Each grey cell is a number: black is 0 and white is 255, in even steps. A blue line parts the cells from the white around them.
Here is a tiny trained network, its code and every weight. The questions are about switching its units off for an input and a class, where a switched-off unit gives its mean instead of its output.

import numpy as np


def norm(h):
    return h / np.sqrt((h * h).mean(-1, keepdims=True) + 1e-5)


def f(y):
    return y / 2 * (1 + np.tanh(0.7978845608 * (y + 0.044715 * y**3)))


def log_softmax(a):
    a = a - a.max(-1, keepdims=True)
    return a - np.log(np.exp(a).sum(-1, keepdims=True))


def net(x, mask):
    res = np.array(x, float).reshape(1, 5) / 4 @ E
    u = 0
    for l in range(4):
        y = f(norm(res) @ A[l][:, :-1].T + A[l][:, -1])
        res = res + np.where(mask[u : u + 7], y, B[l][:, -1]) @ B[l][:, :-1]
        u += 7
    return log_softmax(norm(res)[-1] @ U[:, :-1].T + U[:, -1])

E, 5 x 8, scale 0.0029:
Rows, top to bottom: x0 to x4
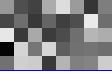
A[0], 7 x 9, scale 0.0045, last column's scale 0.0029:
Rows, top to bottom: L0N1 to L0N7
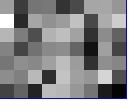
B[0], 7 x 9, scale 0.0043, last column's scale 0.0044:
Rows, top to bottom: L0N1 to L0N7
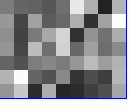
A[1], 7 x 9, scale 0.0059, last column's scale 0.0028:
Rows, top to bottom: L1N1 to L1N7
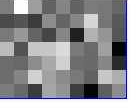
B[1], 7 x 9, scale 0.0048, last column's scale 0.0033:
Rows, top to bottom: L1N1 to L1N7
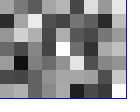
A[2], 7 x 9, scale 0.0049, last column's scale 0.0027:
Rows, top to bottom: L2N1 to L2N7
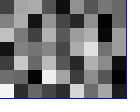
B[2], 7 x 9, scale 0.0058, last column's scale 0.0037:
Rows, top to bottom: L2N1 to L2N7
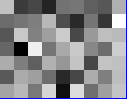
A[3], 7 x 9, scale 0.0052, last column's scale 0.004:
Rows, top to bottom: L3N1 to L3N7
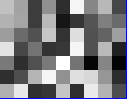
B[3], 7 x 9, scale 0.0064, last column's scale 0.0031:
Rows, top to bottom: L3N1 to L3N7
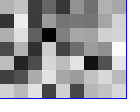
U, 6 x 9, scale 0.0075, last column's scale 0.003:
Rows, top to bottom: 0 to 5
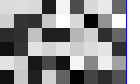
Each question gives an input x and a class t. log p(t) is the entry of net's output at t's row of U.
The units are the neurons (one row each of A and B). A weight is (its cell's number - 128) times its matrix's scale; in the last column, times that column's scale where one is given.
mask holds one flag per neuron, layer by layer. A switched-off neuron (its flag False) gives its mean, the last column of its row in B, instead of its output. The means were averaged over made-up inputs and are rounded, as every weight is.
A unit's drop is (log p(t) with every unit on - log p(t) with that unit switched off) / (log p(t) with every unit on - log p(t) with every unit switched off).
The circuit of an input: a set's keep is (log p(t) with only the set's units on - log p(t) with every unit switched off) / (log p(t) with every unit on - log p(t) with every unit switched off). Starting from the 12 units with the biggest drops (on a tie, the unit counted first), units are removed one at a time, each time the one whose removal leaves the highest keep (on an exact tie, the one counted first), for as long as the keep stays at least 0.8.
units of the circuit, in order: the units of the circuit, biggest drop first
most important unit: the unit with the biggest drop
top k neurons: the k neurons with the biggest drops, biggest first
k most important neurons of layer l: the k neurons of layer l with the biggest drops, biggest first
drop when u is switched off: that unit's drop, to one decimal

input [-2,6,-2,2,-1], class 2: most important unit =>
L0N6
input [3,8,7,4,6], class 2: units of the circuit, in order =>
(L0N1, L1N2)
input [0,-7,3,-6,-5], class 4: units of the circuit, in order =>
(L2N7, L3N3)
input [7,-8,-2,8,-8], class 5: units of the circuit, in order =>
(L0N7, L2N6)
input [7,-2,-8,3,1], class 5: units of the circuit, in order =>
(L0N7, L2N6)
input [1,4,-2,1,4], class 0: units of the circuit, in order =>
(L1N1, L3N7)
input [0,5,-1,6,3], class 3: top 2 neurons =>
(L2N4, L0N6)
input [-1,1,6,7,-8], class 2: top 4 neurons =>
(L2N4, L0N1, L1N2, L0N6)
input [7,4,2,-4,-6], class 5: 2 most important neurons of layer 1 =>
(L1N7, L1N5)
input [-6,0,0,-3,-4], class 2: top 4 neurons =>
(L0N2, L1N2, L2N4, L2N1)
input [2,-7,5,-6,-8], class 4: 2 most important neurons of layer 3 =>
(L3N3, L3N4)
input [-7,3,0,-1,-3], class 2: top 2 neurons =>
(L1N2, L2N1)
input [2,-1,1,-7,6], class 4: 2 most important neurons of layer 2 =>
(L2N7, L2N3)
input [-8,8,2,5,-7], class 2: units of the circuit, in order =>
(L2N4)
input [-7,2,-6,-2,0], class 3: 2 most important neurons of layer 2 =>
(L2N4, L2N5)
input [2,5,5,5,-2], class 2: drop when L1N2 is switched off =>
0.3
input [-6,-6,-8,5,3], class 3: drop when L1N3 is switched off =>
0.0
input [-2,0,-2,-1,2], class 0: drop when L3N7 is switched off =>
0.2
